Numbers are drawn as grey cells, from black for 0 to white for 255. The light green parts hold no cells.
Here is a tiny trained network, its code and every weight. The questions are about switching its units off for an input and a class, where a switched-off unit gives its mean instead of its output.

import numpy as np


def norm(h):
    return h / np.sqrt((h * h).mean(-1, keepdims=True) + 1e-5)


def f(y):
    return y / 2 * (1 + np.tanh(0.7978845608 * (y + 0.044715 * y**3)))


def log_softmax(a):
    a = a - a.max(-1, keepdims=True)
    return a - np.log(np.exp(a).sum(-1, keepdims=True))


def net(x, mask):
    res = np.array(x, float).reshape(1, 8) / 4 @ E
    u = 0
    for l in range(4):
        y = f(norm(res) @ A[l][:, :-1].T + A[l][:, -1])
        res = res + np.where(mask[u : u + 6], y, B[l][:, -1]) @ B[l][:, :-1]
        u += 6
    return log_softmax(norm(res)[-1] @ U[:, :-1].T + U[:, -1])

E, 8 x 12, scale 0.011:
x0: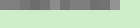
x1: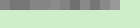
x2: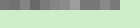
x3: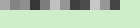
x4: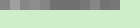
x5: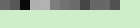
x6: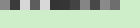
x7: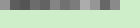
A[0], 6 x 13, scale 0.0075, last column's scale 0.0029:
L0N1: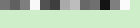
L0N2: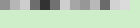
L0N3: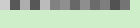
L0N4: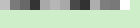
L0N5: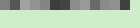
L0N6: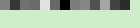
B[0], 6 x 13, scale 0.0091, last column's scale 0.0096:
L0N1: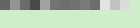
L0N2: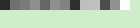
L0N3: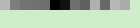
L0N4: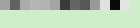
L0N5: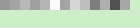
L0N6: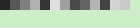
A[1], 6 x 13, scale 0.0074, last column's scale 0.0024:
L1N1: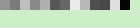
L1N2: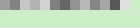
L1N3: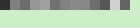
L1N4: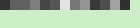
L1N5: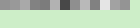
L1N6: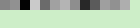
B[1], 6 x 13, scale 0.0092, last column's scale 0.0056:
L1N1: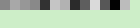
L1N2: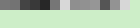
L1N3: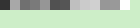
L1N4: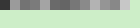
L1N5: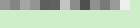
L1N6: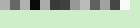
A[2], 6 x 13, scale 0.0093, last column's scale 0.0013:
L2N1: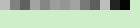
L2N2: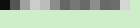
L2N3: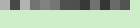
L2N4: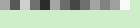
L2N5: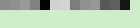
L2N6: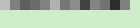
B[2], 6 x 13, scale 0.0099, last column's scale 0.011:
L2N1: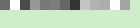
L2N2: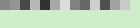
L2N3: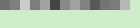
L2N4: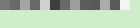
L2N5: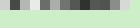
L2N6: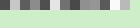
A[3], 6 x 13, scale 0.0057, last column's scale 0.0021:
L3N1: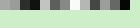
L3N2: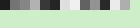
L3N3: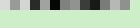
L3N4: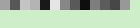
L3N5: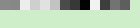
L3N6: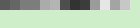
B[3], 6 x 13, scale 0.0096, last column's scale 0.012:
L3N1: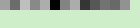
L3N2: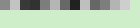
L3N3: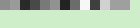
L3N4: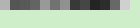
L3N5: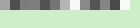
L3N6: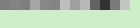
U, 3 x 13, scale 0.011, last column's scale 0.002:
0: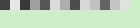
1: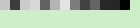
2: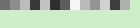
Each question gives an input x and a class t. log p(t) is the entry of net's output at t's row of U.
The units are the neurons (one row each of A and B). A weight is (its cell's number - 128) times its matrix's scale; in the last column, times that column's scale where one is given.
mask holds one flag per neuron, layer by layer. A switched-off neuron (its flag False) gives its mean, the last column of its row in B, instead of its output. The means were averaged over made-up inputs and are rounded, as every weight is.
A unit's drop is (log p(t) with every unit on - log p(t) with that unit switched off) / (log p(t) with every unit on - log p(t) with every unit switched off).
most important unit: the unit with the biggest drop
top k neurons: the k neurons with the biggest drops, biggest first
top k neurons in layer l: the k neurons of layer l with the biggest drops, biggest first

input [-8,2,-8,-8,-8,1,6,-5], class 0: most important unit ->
L0N6
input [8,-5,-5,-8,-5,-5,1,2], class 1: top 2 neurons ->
L1N1; L0N5
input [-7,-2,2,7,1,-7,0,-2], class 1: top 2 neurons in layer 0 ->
L0N1; L0N4
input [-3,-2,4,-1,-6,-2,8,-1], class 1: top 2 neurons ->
L0N5; L1N1
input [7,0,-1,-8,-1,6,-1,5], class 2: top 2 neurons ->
L1N6; L0N2
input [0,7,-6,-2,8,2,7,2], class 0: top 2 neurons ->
L0N6; L0N4
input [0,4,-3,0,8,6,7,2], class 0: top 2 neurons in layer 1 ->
L1N3; L1N1
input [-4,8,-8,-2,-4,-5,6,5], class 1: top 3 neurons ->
L0N5; L1N1; L2N5
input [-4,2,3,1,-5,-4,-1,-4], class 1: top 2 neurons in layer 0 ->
L0N1; L0N6
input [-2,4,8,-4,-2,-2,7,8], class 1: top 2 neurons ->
L0N5; L1N1
